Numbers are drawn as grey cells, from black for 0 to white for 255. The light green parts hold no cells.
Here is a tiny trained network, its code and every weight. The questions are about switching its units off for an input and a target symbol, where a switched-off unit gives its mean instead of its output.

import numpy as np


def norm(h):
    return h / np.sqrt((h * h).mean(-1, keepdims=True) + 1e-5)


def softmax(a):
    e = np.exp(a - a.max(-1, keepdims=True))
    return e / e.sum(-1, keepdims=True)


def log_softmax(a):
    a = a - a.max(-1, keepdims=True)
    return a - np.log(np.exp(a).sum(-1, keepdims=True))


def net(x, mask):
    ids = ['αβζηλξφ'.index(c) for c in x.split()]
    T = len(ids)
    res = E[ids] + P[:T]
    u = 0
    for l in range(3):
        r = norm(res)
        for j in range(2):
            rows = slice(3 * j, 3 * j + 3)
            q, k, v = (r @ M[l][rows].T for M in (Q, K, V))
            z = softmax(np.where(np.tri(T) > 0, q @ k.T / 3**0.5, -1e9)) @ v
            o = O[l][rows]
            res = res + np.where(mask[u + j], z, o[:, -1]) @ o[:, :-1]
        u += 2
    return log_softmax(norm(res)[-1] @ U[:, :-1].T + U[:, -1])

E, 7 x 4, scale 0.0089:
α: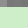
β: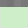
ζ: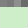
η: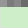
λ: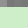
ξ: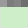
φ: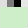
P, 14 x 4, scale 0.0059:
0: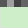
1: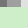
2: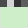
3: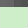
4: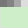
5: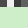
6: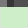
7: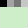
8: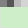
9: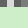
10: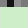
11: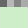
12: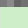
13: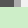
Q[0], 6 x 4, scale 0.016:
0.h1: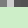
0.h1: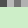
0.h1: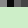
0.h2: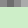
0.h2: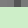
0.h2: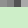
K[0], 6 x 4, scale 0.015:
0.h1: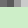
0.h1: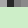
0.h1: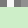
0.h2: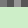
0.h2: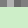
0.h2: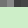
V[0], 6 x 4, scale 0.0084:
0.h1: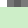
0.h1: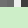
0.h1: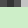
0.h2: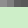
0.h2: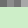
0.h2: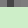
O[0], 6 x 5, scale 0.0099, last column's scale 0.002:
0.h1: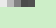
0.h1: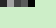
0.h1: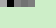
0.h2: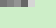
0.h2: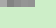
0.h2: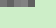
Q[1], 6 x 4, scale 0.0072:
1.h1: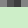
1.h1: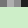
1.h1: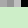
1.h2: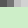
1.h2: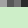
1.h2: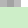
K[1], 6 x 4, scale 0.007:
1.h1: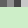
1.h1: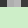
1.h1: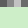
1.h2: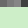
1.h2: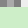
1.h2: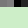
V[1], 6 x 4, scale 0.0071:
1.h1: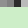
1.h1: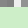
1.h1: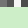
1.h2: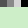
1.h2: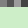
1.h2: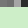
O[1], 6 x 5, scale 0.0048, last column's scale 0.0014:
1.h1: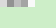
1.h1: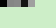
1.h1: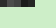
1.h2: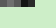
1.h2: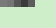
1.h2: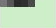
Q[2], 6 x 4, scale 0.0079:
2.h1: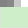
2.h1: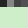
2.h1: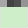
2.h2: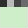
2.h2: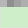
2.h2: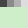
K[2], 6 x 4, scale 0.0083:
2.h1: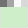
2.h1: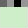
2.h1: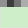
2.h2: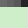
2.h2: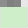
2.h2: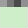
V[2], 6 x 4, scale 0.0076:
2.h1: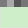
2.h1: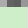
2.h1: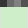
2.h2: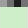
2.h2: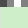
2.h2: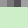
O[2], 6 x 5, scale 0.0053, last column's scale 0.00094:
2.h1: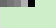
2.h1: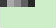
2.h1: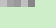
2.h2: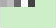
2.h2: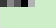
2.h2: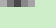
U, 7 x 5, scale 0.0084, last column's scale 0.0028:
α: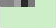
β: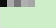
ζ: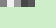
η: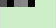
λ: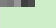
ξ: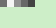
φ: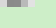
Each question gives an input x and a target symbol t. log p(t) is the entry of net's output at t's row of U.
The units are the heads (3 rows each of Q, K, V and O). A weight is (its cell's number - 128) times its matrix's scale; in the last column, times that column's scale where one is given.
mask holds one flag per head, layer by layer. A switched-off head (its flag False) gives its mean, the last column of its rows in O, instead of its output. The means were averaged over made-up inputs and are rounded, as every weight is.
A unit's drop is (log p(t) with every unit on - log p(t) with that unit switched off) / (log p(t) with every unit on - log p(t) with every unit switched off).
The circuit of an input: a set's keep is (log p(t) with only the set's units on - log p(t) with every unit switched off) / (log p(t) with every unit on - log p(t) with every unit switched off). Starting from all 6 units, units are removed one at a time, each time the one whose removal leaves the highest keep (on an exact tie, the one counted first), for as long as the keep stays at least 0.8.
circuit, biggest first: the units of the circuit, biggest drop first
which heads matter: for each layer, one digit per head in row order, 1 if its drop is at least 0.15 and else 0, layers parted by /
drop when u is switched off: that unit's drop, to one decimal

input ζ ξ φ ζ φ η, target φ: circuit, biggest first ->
[0.h1]
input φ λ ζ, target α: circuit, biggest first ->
[0.h1 2.h1]
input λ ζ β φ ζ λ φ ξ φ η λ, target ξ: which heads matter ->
10 / 00 / 00
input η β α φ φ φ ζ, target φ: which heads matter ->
01 / 01 / 01
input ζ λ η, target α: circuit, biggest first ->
[0.h1 2.h2]
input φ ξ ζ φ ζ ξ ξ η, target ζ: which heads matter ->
10 / 00 / 10
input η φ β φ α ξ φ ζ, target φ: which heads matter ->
10 / 00 / 00
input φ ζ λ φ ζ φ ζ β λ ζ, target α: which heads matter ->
10 / 00 / 10
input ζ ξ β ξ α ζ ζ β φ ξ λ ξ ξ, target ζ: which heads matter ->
10 / 00 / 00
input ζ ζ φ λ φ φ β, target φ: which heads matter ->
00 / 00 / 00
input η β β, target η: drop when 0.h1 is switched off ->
0.7
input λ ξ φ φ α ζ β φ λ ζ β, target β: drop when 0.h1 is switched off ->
0.9
